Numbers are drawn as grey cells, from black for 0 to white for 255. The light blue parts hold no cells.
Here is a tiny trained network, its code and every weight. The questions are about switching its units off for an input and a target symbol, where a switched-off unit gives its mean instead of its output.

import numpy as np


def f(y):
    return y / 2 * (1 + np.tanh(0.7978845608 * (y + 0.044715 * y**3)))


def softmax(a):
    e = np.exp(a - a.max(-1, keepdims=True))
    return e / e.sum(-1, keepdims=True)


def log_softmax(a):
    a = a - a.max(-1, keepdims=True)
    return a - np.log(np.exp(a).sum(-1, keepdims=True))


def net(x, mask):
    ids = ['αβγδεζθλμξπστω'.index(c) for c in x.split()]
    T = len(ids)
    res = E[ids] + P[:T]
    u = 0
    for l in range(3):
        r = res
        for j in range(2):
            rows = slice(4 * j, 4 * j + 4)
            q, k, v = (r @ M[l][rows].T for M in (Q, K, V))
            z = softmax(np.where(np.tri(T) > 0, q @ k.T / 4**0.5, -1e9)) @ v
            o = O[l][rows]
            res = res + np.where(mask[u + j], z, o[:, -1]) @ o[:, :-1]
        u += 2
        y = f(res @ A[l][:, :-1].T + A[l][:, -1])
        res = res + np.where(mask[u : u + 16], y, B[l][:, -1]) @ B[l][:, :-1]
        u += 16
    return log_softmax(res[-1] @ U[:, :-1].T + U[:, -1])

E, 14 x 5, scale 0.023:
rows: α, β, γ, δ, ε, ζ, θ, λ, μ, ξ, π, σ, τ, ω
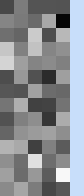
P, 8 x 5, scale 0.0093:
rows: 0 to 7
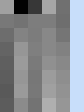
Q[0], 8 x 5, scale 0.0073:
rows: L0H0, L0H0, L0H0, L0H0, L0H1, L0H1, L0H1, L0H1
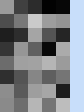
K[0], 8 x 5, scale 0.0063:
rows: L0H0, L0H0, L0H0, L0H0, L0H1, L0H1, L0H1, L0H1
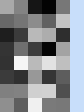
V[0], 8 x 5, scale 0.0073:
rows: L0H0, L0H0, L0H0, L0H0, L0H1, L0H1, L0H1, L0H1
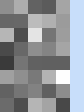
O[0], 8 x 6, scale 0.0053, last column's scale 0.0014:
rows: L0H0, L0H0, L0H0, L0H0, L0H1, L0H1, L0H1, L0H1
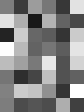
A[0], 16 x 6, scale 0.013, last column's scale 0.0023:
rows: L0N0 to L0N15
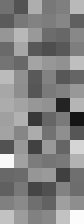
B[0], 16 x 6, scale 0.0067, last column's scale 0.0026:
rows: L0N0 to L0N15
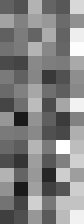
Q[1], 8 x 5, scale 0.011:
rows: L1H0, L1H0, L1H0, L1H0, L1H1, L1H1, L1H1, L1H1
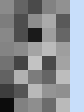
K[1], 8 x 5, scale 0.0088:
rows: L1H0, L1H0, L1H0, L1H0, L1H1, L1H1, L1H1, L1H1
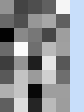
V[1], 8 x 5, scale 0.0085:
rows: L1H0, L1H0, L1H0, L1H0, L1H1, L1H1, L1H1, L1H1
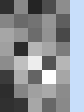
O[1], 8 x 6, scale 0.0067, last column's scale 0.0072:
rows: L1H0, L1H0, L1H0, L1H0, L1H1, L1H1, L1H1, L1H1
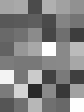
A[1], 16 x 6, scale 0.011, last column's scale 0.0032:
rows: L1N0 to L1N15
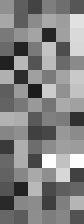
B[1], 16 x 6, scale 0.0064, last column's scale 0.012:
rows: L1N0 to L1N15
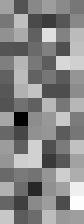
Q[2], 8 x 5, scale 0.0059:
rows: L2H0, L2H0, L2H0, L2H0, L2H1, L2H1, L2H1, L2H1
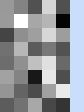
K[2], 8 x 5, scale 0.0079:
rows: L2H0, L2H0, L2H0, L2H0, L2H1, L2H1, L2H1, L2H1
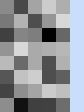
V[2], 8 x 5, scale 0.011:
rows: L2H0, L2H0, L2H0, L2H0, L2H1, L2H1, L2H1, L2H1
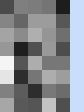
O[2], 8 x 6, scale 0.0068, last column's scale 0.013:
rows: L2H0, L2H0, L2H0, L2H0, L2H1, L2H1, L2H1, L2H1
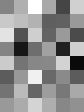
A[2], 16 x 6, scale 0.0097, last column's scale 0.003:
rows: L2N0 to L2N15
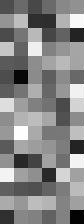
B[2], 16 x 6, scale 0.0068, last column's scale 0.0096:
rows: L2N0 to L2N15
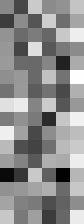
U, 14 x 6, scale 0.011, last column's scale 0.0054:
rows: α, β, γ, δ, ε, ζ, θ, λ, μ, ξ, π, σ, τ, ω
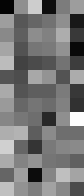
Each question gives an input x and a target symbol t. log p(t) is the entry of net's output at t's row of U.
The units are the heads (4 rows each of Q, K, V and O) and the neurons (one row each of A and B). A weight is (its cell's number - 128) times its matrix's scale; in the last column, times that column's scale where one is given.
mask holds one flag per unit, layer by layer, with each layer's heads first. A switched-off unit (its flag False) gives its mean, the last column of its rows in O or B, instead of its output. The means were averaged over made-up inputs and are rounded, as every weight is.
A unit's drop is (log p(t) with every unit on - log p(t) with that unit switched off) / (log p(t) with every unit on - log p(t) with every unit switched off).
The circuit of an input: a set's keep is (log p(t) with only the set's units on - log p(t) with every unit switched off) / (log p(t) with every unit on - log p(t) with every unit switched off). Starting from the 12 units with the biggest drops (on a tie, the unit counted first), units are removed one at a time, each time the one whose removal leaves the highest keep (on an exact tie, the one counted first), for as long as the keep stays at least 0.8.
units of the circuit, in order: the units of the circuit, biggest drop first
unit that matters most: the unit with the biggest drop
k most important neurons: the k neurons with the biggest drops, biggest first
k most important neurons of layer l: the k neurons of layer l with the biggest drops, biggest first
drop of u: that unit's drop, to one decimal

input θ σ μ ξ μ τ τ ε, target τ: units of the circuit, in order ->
[L2H0]
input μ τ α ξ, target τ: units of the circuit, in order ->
[L2H0, L0N15]
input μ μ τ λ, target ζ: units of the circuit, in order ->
[L0N8, L1H1, L1N14]
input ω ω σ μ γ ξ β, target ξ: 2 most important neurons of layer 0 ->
[L0N7, L0N15]
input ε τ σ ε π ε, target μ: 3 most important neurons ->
[L0N13, L1N11, L2N9]
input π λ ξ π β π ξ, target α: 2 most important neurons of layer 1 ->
[L1N14, L1N3]
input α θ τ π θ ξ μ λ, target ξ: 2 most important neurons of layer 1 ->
[L1N4, L1N13]
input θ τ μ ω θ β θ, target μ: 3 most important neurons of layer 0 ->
[L0N7, L0N11, L0N13]
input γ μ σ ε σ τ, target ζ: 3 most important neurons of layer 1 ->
[L1N12, L1N7, L1N2]
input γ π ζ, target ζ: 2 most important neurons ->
[L0N13, L2N9]
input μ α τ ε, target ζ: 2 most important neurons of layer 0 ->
[L0N11, L0N7]
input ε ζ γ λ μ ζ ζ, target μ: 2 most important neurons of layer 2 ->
[L2N9, L2N10]
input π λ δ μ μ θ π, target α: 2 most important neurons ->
[L0N11, L0N8]
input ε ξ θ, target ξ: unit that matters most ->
L1H1
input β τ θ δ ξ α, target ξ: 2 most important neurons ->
[L1N4, L2N7]
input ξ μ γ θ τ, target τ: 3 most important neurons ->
[L1N5, L1N10, L1N2]
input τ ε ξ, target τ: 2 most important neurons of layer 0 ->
[L0N13, L0N2]
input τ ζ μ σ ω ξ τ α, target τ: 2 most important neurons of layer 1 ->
[L1N14, L1N10]
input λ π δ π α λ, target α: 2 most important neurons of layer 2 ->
[L2N11, L2N5]
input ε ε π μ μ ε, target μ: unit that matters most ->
L0H0
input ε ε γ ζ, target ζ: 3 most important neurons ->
[L0N13, L0N14, L2N9]
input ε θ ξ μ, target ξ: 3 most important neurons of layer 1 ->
[L1N4, L1N15, L1N10]
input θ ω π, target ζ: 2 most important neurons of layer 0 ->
[L0N11, L0N8]
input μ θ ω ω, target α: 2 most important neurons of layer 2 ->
[L2N8, L2N9]
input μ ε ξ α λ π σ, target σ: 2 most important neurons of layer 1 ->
[L1N4, L1N3]
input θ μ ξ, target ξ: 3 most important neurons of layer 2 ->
[L2N9, L2N7, L2N1]
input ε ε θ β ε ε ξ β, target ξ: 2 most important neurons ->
[L1N4, L0N7]
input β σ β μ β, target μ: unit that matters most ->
L0H0
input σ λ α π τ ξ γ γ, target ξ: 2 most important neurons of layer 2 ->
[L2N9, L2N7]
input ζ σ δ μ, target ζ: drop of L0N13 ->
0.1
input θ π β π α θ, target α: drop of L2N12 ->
-0.1
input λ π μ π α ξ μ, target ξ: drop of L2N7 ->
0.1
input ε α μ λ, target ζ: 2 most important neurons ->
[L0N8, L0N13]
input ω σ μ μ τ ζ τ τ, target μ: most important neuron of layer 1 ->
[L1N11]
